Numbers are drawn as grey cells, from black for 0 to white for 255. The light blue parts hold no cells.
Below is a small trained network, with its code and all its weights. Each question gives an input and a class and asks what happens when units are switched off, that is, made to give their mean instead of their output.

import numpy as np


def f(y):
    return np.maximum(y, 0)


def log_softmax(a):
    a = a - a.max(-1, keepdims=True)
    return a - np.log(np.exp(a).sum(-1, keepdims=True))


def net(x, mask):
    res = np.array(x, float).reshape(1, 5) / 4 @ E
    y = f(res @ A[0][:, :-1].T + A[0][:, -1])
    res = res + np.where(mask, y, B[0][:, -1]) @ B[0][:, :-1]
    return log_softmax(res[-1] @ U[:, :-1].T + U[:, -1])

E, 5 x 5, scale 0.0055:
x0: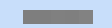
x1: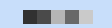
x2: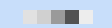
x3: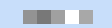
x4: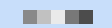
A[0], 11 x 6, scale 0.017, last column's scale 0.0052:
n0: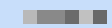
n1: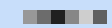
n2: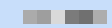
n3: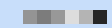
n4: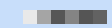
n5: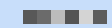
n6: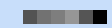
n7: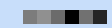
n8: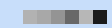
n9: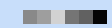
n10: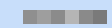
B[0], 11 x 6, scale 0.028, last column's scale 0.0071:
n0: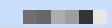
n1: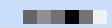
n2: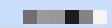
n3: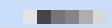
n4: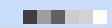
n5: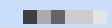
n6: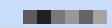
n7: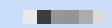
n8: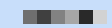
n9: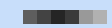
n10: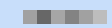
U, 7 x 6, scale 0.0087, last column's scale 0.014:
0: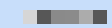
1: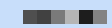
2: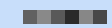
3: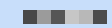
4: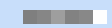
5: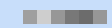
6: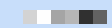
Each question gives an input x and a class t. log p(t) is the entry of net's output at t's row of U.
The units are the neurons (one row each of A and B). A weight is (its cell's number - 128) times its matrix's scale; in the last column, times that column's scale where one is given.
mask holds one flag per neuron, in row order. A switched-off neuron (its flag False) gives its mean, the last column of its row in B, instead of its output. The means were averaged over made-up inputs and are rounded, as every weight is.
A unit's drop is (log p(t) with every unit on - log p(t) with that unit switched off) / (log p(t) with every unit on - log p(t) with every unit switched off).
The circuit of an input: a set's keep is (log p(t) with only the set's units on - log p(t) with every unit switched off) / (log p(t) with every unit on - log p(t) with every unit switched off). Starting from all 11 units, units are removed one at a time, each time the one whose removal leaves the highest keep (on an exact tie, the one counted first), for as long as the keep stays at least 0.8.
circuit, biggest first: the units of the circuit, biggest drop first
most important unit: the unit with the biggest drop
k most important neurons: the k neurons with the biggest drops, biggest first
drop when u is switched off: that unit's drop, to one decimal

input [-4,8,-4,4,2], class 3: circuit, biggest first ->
(n5)
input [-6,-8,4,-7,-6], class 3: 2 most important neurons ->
(n4; n3)
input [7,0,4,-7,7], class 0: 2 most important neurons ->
(n7; n1)
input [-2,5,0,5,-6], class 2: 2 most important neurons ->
(n1; n7)
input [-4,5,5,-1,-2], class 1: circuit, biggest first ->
(n0; n8)
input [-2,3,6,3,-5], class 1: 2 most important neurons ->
(n0; n8)
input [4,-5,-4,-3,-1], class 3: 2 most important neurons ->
(n0; n8)
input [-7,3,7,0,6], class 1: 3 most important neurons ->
(n8; n0; n1)
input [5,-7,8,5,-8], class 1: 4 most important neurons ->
(n0; n8; n2; n5)
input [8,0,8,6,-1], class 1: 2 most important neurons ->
(n8; n0)
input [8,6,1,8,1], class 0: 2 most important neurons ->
(n3; n4)
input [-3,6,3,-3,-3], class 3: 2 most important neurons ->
(n5; n2)
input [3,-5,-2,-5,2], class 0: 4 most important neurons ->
(n7; n5; n1; n0)
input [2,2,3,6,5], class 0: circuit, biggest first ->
(n3)
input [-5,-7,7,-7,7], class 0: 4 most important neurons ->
(n7; n5; n1; n2)
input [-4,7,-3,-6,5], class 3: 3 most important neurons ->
(n5; n3; n1)
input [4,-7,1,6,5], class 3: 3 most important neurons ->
(n4; n7; n1)
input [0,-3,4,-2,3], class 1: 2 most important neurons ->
(n8; n1)
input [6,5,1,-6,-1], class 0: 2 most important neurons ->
(n7; n4)
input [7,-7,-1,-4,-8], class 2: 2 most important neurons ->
(n1; n5)
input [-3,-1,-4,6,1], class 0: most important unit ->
n3
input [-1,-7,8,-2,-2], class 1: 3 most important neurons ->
(n8; n0; n5)
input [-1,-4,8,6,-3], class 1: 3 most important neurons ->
(n8; n0; n7)
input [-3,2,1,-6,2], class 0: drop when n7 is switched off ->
1.1
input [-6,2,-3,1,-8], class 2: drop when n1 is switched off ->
0.3
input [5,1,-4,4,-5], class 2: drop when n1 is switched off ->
0.5
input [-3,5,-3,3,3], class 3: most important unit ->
n1
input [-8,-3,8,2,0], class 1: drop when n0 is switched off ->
0.2
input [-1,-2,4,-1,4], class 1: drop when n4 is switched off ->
-0.1
